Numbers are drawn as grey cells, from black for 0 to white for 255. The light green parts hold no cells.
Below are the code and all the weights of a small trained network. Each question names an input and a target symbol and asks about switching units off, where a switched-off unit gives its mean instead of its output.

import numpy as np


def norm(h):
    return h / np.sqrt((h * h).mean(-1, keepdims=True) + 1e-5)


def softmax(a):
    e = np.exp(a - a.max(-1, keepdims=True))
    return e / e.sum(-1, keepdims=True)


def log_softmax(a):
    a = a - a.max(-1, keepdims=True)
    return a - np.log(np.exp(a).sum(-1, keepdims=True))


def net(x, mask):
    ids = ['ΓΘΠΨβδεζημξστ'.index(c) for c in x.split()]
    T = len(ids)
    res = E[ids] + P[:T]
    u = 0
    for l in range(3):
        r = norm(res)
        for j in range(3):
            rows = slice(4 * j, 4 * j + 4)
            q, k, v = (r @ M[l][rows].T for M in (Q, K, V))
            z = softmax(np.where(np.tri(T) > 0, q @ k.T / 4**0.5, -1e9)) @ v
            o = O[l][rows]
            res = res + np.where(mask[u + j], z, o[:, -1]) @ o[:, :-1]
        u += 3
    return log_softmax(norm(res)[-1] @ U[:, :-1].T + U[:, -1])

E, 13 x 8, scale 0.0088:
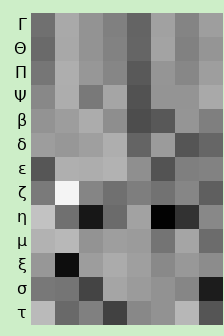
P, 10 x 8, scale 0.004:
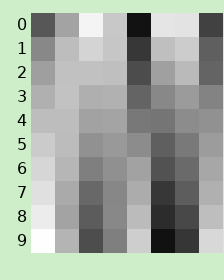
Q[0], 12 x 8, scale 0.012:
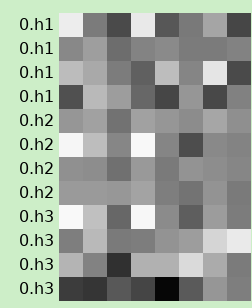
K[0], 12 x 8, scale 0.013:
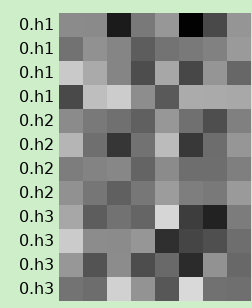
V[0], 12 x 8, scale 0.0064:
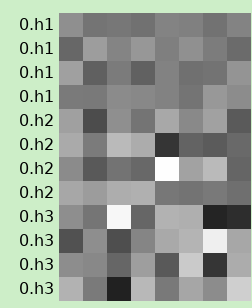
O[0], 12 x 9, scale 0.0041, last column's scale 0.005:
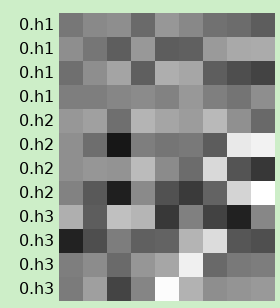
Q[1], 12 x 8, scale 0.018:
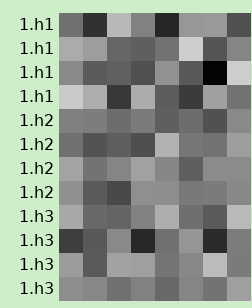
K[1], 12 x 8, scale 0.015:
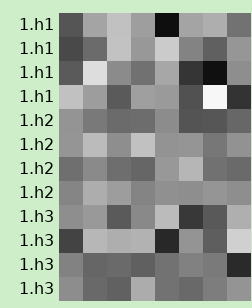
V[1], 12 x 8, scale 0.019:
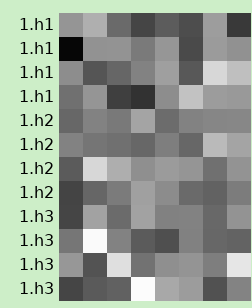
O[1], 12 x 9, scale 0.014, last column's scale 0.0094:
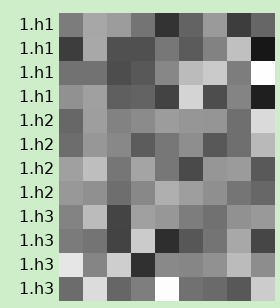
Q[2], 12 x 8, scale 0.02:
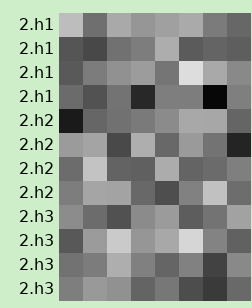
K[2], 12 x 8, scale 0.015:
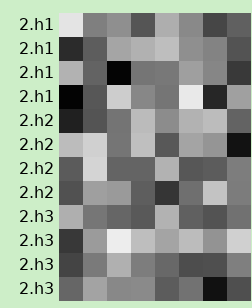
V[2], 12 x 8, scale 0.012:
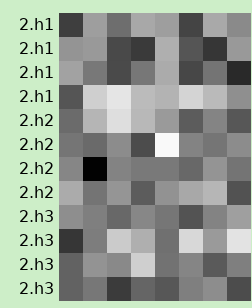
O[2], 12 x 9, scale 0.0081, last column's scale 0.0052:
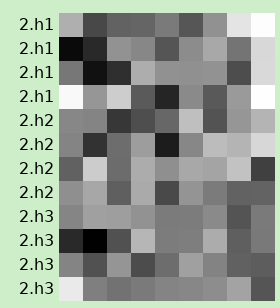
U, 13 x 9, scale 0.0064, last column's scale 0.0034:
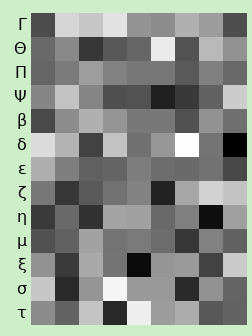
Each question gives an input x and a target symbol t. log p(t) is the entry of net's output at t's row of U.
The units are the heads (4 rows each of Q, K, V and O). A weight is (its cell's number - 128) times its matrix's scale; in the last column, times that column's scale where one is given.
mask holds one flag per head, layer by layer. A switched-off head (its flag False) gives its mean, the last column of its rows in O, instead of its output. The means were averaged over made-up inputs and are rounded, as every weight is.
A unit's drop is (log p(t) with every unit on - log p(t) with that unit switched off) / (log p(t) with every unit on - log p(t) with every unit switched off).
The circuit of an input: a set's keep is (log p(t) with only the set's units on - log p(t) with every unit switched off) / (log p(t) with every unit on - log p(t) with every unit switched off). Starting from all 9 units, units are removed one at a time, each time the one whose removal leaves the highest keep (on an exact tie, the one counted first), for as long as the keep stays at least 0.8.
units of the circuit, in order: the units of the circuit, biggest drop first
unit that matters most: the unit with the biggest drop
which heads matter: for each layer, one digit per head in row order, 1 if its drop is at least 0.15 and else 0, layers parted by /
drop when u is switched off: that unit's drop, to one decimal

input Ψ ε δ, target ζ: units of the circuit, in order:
(1.h1)
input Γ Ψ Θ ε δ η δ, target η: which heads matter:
011 / 101 / 100
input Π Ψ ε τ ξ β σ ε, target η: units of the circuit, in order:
(1.h3; 0.h2)
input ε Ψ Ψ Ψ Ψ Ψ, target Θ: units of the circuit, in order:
(0.h3; 1.h1)
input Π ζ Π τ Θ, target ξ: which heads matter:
000 / 001 / 000
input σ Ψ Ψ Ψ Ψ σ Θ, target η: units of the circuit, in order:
(1.h3; 0.h2)
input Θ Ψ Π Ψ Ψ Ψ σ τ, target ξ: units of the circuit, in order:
(0.h2; 1.h3)
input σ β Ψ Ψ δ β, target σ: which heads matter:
001 / 100 / 000
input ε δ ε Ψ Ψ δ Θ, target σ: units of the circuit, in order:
(0.h3; 1.h1)
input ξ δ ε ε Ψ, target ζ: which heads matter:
010 / 100 / 000
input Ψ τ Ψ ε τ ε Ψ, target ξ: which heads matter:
010 / 001 / 000
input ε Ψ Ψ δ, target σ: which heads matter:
011 / 100 / 000
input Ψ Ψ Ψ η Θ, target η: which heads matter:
000 / 101 / 100
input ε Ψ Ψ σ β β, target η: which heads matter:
000 / 001 / 000
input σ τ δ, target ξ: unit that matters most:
1.h3
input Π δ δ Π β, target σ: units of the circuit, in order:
(1.h1; 0.h3; 0.h2)
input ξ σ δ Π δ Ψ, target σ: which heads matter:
000 / 100 / 000
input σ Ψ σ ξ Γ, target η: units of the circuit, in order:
(0.h2; 1.h3)
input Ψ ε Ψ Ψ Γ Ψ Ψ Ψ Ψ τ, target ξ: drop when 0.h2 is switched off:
0.4
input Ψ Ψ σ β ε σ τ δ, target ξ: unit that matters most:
0.h2
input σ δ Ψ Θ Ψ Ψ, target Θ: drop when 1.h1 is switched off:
0.9
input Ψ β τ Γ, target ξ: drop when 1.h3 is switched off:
0.2
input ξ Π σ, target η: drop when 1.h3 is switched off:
1.1
